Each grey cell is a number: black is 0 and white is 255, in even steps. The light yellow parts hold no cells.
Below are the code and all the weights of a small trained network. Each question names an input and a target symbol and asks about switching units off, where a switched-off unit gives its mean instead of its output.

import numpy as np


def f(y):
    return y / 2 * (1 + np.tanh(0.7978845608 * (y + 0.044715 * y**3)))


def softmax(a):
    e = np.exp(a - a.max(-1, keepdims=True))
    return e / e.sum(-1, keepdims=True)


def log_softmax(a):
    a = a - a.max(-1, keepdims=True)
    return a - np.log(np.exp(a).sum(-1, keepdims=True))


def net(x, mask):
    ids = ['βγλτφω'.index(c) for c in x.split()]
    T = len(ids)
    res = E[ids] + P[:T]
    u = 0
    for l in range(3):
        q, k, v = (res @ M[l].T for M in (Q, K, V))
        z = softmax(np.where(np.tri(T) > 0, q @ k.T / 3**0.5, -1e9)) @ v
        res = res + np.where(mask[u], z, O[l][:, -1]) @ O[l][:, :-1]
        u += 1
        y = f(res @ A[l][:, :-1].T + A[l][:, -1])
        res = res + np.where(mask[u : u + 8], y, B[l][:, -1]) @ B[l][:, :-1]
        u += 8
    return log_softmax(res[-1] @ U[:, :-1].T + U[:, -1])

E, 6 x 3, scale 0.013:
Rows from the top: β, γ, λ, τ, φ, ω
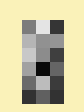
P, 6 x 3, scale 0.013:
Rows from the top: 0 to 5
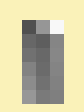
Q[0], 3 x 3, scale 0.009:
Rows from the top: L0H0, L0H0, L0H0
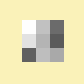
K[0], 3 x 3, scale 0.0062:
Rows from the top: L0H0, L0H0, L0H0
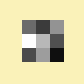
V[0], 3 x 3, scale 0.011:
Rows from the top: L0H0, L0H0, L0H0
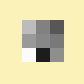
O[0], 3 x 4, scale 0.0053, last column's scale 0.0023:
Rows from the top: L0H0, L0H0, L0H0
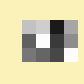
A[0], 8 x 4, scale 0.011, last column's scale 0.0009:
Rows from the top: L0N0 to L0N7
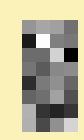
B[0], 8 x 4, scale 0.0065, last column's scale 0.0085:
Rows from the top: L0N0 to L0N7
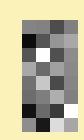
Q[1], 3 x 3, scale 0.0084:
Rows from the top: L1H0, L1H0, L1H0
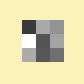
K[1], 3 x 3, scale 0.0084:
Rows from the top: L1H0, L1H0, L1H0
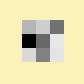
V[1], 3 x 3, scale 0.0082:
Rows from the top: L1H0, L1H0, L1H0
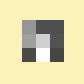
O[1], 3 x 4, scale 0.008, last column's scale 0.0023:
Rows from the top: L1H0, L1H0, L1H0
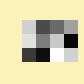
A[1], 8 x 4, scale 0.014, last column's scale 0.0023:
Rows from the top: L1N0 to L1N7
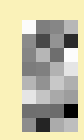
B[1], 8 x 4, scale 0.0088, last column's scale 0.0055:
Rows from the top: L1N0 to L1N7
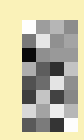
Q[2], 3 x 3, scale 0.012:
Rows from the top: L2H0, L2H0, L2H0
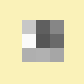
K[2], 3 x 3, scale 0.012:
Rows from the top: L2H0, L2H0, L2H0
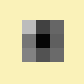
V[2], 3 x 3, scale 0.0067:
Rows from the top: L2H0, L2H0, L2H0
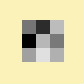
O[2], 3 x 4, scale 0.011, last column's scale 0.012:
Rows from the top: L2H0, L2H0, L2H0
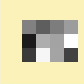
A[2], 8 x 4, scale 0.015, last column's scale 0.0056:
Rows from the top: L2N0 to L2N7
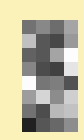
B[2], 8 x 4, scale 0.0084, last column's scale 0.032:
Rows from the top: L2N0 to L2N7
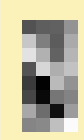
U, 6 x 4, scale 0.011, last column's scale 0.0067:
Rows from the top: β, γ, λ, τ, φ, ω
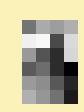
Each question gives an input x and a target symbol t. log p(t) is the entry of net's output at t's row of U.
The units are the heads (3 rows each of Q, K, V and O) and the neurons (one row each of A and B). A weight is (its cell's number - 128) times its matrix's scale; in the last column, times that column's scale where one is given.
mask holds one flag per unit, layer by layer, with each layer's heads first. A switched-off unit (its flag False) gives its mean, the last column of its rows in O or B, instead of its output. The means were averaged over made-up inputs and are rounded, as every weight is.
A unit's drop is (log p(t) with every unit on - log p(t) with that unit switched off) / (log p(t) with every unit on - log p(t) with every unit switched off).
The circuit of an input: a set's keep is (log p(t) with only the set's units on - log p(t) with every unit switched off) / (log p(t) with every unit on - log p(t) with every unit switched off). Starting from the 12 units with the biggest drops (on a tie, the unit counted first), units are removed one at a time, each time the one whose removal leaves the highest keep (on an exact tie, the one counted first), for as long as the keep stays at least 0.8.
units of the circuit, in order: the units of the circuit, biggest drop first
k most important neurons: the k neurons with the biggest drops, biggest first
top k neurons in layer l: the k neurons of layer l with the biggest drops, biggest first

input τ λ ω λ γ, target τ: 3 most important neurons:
L0N6, L0N7, L1N2
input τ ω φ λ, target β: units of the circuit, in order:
L2N6, L2N1
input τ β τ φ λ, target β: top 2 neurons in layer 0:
L0N1, L0N7
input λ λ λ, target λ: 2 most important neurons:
L0N1, L2N4
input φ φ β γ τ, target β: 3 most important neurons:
L1N7, L2N7, L2N1
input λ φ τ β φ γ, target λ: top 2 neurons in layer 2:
L2N4, L2N7
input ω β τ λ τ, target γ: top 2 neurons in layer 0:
L0N6, L0N7
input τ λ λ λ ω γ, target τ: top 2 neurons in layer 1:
L1N2, L1N5
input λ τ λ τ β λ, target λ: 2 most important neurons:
L2N4, L0N1
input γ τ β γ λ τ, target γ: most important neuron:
L0N6
